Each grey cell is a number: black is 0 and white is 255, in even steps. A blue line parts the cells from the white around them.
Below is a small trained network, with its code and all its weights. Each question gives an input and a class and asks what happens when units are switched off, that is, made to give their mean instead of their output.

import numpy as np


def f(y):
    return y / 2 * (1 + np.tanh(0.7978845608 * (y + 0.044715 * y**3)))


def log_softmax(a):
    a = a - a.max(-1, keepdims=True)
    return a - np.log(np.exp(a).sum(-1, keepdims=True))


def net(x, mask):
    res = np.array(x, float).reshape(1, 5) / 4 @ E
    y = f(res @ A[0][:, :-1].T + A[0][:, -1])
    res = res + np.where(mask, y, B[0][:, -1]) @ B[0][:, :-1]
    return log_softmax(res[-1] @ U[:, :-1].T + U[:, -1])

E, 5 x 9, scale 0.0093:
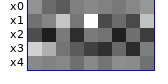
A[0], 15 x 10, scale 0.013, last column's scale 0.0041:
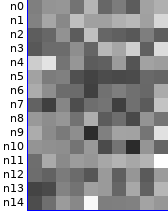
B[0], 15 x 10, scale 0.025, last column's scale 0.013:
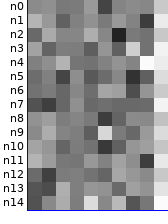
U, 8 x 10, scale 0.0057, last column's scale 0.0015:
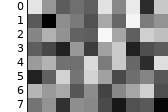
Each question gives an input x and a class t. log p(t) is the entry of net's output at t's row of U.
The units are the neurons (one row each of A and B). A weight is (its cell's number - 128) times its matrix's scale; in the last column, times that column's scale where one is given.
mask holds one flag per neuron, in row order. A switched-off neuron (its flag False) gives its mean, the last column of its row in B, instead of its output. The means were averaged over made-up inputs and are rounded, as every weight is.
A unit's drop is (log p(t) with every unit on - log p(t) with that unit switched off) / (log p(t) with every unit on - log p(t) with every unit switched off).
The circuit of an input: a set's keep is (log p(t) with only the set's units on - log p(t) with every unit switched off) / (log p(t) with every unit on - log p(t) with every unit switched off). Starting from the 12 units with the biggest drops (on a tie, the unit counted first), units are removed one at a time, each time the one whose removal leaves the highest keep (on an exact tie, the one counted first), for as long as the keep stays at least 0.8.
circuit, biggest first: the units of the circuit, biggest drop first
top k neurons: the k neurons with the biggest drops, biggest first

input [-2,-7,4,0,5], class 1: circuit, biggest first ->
[n12]
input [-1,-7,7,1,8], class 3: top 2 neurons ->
[n5, n6]
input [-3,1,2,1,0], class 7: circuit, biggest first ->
[n14, n4]
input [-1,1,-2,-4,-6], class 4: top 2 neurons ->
[n14, n9]
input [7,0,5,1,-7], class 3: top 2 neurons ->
[n3, n5]
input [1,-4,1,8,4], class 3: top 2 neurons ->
[n5, n6]
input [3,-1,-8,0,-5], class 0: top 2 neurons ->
[n1, n11]
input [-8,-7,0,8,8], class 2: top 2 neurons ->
[n4, n9]
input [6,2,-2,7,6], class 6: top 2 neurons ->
[n4, n10]
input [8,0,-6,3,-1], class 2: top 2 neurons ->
[n4, n9]
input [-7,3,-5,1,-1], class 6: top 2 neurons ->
[n4, n5]
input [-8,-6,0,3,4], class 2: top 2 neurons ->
[n9, n7]
